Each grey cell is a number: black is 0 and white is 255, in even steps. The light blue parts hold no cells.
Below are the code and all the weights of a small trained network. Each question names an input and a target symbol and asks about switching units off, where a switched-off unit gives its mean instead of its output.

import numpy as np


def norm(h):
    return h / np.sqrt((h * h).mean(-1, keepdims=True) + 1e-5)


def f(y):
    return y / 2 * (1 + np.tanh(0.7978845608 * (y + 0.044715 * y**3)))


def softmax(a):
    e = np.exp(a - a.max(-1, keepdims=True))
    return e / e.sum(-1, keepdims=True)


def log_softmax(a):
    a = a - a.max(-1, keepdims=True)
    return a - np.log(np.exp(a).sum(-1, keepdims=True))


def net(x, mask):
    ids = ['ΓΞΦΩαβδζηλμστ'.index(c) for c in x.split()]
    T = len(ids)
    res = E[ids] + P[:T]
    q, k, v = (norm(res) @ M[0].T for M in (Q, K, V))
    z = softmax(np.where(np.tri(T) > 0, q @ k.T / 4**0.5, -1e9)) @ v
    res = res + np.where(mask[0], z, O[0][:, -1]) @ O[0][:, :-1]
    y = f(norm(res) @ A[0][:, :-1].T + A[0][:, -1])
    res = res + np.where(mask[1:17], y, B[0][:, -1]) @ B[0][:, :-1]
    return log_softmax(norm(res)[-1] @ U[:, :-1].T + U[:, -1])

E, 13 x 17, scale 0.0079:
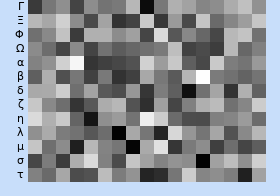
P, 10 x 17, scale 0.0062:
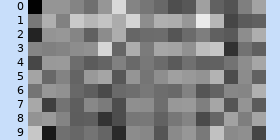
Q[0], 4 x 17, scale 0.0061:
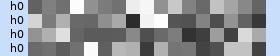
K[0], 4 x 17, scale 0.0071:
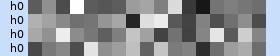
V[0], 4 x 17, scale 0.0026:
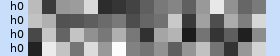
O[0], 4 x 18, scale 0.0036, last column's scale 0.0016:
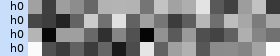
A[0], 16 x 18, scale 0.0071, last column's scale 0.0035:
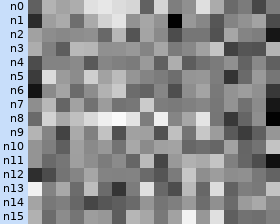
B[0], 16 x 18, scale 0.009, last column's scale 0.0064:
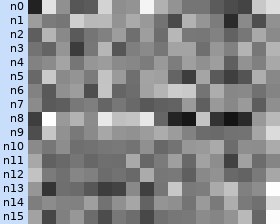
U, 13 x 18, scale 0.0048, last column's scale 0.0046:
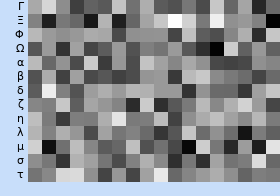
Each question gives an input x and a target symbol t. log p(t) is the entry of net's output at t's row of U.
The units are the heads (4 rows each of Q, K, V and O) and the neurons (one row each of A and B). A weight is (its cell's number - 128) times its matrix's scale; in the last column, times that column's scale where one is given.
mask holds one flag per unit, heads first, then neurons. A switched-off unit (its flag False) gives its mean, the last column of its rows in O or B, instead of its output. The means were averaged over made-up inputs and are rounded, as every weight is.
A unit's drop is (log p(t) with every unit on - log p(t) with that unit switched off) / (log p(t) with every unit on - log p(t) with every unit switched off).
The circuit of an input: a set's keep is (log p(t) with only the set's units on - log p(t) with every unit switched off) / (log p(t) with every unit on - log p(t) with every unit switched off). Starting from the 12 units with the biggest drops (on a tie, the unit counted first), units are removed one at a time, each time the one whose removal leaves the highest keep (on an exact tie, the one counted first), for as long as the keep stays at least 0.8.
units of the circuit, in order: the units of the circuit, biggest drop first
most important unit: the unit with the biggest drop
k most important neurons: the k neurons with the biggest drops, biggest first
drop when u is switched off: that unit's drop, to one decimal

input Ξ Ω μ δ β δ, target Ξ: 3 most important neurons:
[n13, n3, n15]
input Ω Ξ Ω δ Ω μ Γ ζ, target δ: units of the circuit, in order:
[h0, n8]
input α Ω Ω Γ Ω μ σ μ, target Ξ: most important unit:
n13
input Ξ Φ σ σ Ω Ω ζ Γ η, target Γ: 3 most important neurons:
[n2, n1, n0]
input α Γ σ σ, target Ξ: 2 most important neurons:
[n3, n9]
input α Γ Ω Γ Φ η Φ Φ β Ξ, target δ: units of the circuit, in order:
[h0, n9]
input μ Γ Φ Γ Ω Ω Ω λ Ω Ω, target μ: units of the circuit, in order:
[h0, n0]
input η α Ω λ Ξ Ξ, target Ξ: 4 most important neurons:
[n13, n9, n8, n7]
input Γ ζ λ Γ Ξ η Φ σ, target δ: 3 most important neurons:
[n8, n0, n5]
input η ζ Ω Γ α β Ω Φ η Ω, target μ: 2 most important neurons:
[n0, n3]
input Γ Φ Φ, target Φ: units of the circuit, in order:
[h0, n1, n0]
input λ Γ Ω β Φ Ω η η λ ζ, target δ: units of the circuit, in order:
[h0, n0]
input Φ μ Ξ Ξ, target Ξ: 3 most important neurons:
[n13, n9, n7]
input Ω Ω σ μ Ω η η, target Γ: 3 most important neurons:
[n2, n15, n1]
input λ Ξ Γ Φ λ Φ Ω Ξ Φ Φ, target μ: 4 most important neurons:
[n0, n15, n9, n3]
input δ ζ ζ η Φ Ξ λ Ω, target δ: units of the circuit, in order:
[n13]
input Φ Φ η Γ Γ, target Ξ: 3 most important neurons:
[n6, n8, n0]
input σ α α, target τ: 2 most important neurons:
[n13, n0]
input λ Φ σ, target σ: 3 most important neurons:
[n15, n0, n13]
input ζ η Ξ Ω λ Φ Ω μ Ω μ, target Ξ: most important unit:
h0
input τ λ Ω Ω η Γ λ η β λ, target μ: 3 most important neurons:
[n15, n0, n11]
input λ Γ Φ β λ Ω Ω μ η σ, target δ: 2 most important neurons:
[n0, n8]
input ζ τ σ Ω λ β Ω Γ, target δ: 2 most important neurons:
[n0, n13]
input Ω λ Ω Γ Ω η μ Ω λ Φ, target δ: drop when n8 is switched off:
0.1
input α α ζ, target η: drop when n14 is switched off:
0.2
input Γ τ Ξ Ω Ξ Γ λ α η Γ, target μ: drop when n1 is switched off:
0.0
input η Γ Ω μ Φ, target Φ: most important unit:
n1
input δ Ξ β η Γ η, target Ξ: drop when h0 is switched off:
0.3
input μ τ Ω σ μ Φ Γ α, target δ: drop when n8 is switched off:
0.2
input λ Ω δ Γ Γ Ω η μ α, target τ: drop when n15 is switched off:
0.2
